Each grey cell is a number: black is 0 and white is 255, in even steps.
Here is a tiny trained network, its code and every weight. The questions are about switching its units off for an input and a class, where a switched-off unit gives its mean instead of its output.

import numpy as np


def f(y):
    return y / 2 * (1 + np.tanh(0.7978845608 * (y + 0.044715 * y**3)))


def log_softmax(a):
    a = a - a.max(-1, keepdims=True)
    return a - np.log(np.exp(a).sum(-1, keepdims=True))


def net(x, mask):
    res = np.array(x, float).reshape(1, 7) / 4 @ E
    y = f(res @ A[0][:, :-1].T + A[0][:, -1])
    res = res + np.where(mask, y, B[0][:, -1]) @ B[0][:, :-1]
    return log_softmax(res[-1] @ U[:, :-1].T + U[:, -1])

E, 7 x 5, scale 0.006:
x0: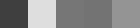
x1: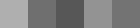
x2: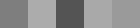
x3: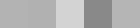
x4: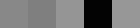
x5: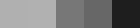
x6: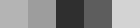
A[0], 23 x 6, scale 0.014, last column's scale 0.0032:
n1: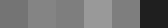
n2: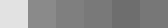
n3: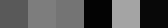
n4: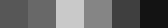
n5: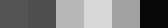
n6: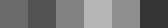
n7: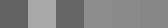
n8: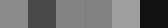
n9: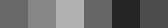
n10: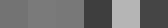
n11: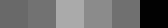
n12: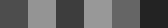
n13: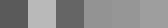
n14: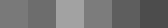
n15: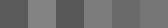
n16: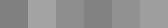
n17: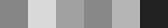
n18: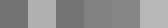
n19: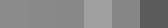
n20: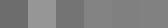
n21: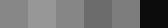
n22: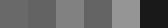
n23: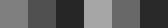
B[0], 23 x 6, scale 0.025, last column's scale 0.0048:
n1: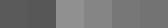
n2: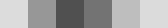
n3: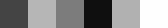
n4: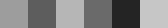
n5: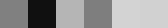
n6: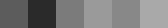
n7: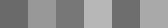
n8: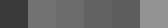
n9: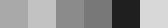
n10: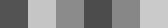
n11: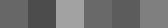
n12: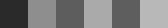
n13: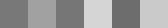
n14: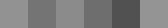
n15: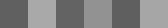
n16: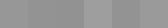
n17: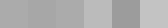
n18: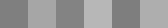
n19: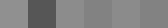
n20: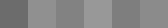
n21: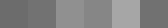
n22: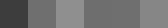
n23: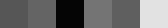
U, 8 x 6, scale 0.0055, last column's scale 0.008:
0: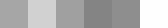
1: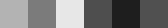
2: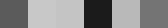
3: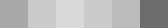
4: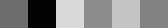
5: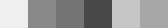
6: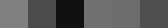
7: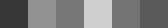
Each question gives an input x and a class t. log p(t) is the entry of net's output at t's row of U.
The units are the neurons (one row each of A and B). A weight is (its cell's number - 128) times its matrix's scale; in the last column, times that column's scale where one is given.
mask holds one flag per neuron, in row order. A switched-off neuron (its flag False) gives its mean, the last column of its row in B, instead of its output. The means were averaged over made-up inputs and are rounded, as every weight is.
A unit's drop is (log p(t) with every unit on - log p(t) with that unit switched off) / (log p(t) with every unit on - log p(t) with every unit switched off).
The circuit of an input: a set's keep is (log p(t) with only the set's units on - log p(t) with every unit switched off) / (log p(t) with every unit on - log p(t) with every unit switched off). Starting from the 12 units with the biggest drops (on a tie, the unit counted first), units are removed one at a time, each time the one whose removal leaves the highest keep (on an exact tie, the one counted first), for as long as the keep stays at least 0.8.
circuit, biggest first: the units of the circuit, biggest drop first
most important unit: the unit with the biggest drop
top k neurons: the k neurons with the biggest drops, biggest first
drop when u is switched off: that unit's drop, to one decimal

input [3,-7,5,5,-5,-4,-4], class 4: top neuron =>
(n5)
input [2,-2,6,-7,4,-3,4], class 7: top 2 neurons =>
(n13; n12)
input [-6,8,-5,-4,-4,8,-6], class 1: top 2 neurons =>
(n9; n4)
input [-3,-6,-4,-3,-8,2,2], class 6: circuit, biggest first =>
(n23; n17)
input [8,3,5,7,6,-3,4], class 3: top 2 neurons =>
(n17; n13)
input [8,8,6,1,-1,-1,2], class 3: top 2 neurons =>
(n17; n23)
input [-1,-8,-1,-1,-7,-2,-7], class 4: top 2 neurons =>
(n5; n6)
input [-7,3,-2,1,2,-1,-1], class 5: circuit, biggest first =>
(n2; n12; n13)
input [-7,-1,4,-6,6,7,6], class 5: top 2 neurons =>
(n2; n12)
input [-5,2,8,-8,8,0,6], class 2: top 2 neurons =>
(n3; n10)
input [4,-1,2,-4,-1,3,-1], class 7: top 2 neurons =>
(n12; n2)
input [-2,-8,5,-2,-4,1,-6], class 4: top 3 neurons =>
(n5; n6; n10)
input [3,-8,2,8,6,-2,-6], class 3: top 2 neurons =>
(n17; n16)
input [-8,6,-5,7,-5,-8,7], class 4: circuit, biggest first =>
(n5)
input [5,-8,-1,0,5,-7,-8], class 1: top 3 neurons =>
(n4; n9; n11)
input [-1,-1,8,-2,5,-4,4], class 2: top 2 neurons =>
(n3; n10)
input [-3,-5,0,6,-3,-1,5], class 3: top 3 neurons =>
(n17; n23; n3)
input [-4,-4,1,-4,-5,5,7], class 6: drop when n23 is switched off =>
0.3
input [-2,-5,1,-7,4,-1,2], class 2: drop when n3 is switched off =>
0.2
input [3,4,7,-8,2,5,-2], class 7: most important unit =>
n12
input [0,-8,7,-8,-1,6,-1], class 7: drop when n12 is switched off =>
0.1
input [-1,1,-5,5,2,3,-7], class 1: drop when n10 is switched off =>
0.0
